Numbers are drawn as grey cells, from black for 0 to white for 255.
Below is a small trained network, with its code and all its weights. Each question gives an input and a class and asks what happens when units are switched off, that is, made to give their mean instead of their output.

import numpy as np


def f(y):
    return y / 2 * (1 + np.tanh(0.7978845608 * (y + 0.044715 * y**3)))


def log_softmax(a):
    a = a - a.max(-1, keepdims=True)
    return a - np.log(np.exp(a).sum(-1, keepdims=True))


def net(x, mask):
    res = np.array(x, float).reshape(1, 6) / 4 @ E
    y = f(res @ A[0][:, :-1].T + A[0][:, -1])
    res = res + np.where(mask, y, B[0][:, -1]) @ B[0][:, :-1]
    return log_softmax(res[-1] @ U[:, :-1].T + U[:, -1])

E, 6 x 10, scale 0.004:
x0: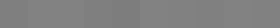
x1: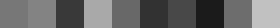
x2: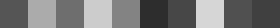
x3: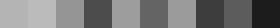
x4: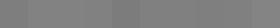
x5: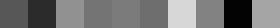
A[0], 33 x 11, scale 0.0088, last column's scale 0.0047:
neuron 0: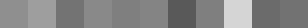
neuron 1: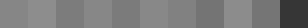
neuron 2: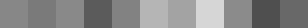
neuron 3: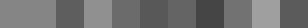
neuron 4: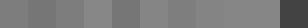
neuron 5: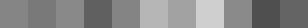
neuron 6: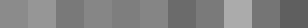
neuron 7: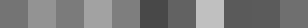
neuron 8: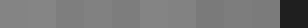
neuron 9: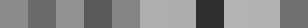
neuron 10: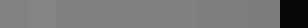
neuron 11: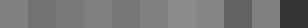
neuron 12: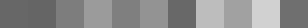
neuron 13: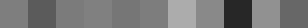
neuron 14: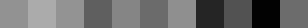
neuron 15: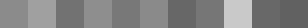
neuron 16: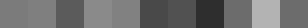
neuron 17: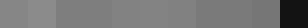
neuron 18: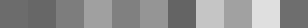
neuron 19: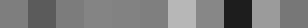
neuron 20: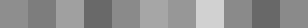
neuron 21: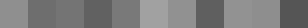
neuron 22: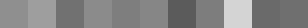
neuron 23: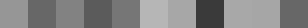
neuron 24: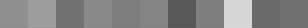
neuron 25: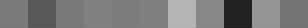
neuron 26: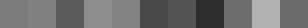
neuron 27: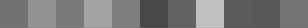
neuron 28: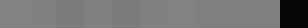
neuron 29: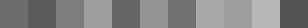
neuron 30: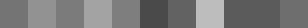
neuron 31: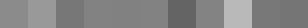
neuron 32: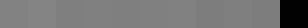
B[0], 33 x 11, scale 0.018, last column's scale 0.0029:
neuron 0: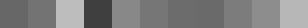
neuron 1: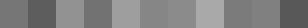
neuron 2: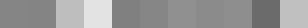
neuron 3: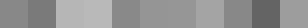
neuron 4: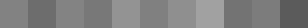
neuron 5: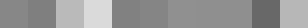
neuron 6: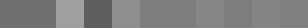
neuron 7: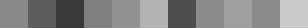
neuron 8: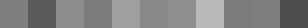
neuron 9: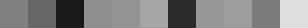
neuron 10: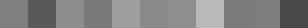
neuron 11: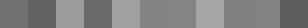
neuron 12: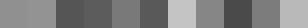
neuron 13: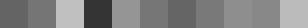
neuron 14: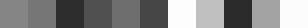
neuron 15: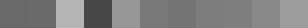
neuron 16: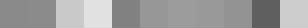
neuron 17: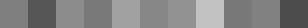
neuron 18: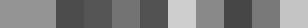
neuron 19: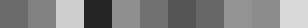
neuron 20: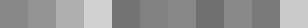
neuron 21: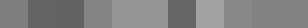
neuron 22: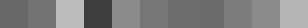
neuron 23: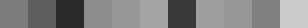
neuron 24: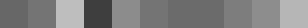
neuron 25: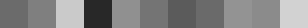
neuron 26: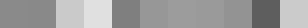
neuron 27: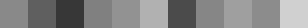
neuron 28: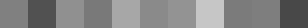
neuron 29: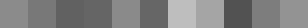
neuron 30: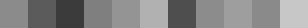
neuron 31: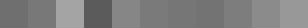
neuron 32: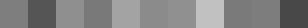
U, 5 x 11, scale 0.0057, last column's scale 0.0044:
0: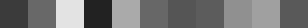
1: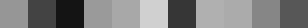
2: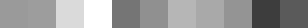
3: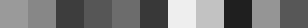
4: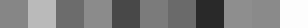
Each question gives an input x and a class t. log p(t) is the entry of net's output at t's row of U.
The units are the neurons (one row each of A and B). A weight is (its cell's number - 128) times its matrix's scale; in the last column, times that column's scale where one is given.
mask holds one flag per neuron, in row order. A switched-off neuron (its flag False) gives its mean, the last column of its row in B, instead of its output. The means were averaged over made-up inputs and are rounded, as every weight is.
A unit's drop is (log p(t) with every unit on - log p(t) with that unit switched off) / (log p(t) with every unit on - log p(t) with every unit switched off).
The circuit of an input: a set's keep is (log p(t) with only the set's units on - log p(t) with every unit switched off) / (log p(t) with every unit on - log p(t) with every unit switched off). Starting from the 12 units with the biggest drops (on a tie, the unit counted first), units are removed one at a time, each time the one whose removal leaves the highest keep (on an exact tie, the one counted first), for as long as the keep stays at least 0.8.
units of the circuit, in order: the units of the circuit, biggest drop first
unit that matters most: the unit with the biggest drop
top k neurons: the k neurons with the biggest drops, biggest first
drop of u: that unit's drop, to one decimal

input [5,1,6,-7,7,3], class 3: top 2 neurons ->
neuron 18; neuron 12
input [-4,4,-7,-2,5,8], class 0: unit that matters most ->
neuron 19
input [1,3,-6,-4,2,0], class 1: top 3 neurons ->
neuron 9; neuron 23; neuron 14
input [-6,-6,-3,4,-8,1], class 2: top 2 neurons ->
neuron 2; neuron 5
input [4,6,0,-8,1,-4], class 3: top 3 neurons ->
neuron 18; neuron 12; neuron 29
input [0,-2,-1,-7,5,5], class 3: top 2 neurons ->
neuron 18; neuron 12
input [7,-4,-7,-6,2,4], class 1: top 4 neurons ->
neuron 9; neuron 23; neuron 14; neuron 21
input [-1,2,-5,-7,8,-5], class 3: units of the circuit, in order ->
neuron 18; neuron 12
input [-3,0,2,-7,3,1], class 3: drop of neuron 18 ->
0.1
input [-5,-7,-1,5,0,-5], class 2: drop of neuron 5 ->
0.3
